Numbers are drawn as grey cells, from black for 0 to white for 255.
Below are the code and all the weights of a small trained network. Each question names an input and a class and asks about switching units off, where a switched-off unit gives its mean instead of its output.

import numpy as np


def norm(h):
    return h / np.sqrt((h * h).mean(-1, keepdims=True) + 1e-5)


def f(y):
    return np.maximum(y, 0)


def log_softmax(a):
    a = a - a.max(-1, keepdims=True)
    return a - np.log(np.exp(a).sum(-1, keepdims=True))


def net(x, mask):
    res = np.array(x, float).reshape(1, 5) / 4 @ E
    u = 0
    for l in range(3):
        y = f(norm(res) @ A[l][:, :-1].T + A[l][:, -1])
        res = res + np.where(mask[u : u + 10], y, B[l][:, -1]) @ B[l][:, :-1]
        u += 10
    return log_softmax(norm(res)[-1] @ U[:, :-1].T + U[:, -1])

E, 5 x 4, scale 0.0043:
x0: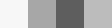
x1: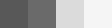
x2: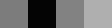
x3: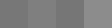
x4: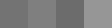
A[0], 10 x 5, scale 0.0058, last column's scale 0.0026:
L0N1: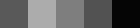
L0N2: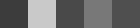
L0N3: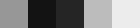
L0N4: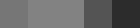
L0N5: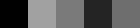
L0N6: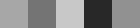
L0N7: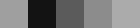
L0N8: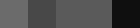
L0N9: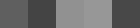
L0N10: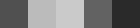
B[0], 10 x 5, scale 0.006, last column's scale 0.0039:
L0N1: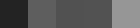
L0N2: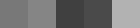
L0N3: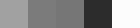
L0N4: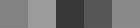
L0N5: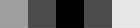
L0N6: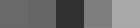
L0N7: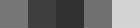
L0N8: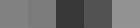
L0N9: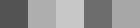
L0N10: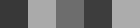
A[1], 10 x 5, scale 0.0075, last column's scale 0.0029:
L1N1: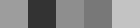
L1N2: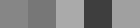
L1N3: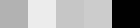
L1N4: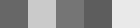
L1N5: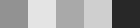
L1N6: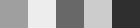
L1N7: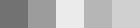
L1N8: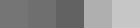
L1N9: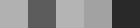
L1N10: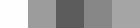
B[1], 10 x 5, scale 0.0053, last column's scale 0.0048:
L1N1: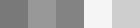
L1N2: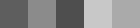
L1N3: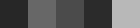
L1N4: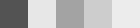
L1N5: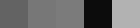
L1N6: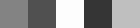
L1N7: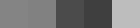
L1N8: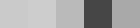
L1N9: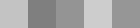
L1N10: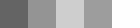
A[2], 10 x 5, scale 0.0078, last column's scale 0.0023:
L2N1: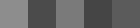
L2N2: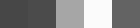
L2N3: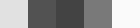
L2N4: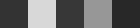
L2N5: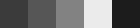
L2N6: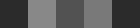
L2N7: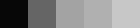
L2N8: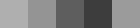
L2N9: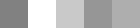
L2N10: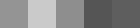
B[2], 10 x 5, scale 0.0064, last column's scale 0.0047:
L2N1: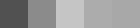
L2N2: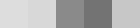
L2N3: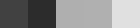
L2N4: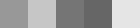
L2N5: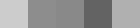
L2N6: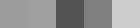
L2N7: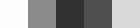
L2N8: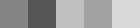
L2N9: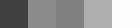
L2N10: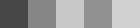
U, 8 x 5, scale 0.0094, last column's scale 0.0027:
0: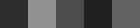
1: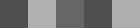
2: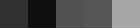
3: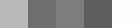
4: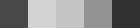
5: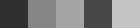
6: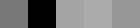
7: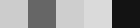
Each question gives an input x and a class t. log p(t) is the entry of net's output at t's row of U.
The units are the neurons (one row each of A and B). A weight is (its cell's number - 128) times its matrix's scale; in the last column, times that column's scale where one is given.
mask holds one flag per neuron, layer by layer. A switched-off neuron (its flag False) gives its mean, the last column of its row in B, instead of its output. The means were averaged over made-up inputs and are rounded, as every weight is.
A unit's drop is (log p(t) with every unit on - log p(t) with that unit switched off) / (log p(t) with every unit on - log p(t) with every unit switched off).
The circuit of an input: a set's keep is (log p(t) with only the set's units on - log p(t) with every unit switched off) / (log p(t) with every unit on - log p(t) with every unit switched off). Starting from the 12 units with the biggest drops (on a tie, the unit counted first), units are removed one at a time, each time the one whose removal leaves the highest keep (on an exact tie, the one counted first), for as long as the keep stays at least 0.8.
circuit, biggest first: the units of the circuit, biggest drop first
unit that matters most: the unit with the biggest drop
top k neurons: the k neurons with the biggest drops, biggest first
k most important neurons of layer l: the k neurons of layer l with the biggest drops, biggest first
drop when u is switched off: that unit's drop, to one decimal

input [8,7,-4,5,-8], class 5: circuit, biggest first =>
[L1N3, L1N5, L1N6]
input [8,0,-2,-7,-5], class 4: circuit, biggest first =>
[L1N10, L2N9]
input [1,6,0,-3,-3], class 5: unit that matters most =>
L1N7
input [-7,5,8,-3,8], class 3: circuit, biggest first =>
[L2N7, L2N2]
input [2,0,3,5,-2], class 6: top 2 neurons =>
[L0N7, L0N3]
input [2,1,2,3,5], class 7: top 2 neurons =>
[L0N5, L1N1]
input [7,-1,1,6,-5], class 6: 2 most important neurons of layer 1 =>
[L1N4, L1N2]
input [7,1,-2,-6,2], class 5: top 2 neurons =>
[L0N5, L1N3]
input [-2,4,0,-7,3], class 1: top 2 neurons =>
[L1N7, L0N7]
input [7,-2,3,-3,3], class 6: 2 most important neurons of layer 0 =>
[L0N3, L0N7]
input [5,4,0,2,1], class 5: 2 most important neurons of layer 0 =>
[L0N5, L0N7]
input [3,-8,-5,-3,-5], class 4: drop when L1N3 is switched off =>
0.1
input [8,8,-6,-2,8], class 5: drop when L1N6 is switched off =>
0.2
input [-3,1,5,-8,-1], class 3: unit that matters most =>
L1N1
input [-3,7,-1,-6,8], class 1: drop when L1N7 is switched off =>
0.3
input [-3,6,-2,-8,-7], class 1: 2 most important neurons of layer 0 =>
[L0N10, L0N7]
